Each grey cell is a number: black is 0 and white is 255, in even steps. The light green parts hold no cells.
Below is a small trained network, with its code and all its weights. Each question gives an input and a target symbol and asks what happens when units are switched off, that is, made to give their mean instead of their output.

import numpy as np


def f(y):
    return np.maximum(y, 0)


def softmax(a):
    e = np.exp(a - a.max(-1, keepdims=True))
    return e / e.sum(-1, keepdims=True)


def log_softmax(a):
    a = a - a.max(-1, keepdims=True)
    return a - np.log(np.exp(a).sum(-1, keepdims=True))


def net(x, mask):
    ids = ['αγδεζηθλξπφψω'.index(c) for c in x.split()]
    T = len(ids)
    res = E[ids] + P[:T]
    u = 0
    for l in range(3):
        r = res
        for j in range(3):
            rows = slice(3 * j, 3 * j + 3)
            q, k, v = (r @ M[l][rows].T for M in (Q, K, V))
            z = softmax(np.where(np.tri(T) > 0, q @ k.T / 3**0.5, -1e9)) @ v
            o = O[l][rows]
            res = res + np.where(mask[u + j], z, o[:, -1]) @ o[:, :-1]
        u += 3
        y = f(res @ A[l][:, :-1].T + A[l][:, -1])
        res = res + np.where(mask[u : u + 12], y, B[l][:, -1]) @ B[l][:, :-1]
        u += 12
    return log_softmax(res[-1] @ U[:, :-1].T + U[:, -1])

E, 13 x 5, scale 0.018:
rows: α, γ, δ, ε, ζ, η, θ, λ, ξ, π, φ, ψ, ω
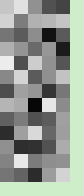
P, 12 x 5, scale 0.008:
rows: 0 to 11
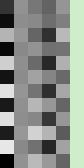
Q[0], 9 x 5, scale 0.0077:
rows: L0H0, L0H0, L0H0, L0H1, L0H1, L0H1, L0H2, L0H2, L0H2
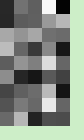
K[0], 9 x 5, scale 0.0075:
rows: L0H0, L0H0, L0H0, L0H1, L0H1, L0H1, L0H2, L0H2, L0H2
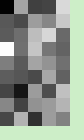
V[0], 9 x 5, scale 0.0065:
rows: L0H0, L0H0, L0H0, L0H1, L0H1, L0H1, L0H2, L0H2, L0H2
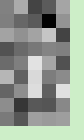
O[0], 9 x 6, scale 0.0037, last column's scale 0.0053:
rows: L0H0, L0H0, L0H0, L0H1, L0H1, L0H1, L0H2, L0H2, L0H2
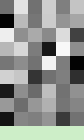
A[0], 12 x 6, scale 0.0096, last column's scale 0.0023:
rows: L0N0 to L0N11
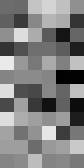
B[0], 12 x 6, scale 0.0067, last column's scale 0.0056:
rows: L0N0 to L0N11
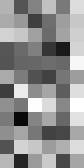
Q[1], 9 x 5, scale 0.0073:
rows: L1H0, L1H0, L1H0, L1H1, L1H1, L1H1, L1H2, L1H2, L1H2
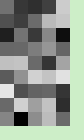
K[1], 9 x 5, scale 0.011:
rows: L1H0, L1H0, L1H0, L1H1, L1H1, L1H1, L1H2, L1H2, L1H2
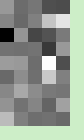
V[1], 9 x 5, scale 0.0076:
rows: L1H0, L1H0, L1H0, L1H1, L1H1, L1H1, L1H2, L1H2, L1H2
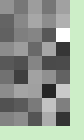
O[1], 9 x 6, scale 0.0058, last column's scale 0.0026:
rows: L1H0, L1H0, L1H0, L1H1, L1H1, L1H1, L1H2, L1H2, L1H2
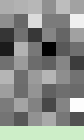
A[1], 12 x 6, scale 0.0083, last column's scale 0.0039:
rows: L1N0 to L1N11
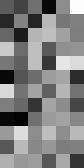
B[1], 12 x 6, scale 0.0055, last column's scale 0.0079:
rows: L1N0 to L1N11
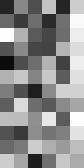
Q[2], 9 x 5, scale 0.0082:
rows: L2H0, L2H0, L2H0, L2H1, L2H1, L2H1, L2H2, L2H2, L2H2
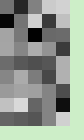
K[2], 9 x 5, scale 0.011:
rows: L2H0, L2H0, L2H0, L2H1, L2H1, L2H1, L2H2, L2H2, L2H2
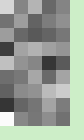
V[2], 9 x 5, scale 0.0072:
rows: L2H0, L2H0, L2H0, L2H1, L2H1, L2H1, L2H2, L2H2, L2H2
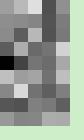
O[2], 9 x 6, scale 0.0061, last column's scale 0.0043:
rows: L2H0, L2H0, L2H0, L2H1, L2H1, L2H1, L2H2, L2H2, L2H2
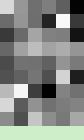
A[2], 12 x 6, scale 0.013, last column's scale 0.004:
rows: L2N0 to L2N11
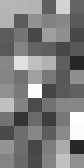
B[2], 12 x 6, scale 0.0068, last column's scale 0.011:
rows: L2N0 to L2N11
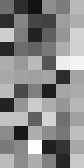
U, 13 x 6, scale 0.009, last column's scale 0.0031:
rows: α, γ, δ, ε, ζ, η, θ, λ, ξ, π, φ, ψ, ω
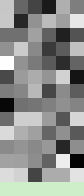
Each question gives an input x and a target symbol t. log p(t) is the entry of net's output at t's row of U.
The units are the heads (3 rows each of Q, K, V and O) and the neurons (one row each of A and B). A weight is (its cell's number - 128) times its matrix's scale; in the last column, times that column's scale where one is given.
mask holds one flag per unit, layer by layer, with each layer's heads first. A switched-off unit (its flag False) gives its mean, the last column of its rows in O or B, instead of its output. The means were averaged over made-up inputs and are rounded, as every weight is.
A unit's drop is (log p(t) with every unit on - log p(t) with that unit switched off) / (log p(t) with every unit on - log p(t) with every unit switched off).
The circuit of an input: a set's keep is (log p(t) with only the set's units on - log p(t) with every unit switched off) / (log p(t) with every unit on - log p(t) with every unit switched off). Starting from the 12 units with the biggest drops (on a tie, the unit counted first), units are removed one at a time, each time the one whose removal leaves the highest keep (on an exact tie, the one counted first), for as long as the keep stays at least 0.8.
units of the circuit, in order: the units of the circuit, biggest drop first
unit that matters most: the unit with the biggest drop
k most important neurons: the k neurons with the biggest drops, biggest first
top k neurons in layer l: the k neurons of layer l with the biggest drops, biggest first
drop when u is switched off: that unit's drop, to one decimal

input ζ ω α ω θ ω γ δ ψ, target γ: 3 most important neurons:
(L0N8, L1N2, L0N11)
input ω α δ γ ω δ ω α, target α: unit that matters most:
L2N0
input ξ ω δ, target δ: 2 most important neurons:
(L0N7, L0N3)
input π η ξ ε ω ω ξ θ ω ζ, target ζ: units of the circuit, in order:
(L0N9, L2N6)
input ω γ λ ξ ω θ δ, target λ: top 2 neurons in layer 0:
(L0N6, L0N8)
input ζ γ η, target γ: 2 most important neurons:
(L1N2, L0N8)
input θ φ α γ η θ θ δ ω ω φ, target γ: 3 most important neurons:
(L1N2, L0N0, L0N6)
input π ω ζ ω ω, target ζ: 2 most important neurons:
(L2N11, L2N10)
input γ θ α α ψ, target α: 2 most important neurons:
(L2N0, L0N2)
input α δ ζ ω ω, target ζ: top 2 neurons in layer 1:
(L1N2, L1N4)
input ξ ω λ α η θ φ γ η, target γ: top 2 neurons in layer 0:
(L0N0, L0N11)
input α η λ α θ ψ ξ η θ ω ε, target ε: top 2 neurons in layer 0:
(L0N7, L0N5)
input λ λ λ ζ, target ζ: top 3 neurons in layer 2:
(L2N6, L2N5, L2N8)
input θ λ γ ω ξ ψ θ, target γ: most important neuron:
(L2N9)
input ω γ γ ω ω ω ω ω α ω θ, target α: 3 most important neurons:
(L2N0, L0N2, L1N11)
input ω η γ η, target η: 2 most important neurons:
(L2N4, L2N11)
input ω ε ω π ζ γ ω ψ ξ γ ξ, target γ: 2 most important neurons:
(L1N2, L0N0)
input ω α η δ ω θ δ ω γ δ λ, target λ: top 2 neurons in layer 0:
(L0N6, L0N10)
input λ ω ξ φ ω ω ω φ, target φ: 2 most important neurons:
(L0N3, L1N0)
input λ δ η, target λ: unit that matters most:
L1H1
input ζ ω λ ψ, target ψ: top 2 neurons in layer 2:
(L2N4, L2N6)
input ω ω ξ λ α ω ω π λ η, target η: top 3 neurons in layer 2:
(L2N4, L2N2, L2N11)
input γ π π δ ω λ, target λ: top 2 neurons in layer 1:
(L1N1, L1N8)
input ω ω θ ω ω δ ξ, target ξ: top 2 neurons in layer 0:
(L0N7, L0N2)
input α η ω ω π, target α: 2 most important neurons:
(L0N2, L1N11)
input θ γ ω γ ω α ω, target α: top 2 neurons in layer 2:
(L2N0, L2N2)
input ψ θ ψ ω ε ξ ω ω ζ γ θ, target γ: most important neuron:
(L1N2)
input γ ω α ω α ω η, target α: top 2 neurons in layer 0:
(L0N2, L0N6)
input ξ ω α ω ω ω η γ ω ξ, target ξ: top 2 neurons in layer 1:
(L1N8, L1N5)
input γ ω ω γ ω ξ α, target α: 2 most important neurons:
(L2N0, L0N2)
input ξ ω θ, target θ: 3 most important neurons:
(L0N7, L2N6, L1N4)
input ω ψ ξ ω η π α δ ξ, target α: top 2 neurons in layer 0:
(L0N2, L0N6)
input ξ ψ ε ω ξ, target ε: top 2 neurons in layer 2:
(L2N10, L2N11)
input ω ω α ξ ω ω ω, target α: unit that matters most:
L2N0
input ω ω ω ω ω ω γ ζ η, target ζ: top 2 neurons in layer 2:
(L2N11, L2N10)
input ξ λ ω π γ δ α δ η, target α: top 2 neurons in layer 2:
(L2N0, L2N7)
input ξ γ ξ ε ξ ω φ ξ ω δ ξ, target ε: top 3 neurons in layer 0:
(L0N5, L0N9, L0N2)
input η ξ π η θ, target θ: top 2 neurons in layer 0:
(L0N7, L0N8)
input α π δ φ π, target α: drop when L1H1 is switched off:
0.4
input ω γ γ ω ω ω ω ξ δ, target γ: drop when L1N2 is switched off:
0.3
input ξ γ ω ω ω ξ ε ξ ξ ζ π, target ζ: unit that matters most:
L2N11
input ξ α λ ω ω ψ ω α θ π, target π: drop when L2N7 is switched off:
0.0
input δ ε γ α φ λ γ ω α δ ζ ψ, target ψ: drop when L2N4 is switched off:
0.3
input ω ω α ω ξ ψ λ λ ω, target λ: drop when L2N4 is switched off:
0.1
